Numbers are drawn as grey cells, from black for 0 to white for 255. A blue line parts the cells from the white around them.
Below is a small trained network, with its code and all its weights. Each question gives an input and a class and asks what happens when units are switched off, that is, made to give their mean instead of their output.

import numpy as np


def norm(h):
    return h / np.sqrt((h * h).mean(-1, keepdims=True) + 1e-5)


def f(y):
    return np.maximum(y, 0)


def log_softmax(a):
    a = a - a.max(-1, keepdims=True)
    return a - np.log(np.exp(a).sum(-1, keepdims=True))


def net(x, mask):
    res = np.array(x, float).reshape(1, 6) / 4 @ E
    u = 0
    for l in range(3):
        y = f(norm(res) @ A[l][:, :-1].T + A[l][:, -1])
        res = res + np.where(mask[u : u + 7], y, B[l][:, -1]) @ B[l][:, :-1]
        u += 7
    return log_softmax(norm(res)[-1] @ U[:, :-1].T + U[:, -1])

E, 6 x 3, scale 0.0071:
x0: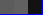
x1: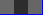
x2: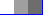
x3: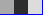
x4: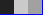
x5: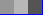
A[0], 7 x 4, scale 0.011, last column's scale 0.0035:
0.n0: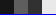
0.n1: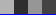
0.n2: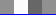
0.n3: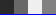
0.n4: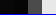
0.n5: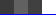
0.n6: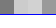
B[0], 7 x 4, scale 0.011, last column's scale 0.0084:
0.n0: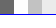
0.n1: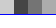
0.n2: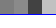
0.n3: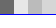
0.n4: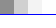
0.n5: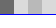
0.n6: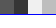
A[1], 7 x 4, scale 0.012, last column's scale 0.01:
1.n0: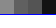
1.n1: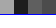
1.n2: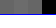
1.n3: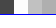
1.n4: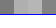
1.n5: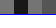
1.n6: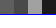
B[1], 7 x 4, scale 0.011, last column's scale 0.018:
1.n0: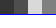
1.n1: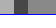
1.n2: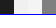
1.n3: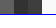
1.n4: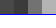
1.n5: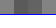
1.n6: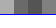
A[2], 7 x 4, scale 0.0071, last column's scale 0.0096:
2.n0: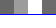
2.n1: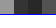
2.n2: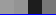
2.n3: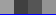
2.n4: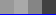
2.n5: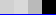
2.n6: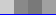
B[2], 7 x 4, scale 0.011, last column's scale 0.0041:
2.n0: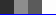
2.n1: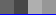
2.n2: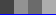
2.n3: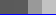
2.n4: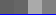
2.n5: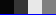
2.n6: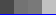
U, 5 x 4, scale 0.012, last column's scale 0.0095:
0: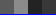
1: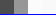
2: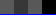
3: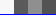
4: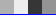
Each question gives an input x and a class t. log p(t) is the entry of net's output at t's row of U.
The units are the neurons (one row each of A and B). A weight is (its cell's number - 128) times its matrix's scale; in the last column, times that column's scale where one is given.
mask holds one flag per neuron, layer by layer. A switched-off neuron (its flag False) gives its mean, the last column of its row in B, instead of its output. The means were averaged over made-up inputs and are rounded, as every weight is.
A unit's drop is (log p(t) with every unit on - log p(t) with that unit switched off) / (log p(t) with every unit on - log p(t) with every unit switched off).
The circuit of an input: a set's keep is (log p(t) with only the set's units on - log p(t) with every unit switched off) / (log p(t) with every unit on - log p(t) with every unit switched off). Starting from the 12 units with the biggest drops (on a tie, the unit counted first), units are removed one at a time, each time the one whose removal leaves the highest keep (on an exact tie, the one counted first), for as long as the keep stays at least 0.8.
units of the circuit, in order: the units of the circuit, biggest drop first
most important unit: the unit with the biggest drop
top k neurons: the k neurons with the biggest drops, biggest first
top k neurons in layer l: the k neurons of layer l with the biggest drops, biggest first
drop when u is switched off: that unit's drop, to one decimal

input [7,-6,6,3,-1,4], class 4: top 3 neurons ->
(1.n3, 1.n4, 0.n6)
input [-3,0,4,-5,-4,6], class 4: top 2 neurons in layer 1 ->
(1.n3, 1.n4)
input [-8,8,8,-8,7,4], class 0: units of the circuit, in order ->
(0.n2, 0.n4)
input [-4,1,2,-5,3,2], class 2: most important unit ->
0.n6
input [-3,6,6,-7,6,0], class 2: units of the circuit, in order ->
(1.n3, 0.n4)
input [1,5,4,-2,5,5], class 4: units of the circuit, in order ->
(0.n6, 0.n2)
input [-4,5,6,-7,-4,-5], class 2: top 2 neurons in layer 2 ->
(2.n6, 2.n3)
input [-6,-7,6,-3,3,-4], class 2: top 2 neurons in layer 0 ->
(0.n4, 0.n2)
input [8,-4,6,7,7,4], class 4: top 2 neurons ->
(0.n2, 0.n4)
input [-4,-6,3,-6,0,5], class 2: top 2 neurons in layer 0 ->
(0.n6, 0.n0)
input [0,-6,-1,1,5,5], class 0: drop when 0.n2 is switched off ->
0.3
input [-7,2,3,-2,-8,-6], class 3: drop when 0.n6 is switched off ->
0.0
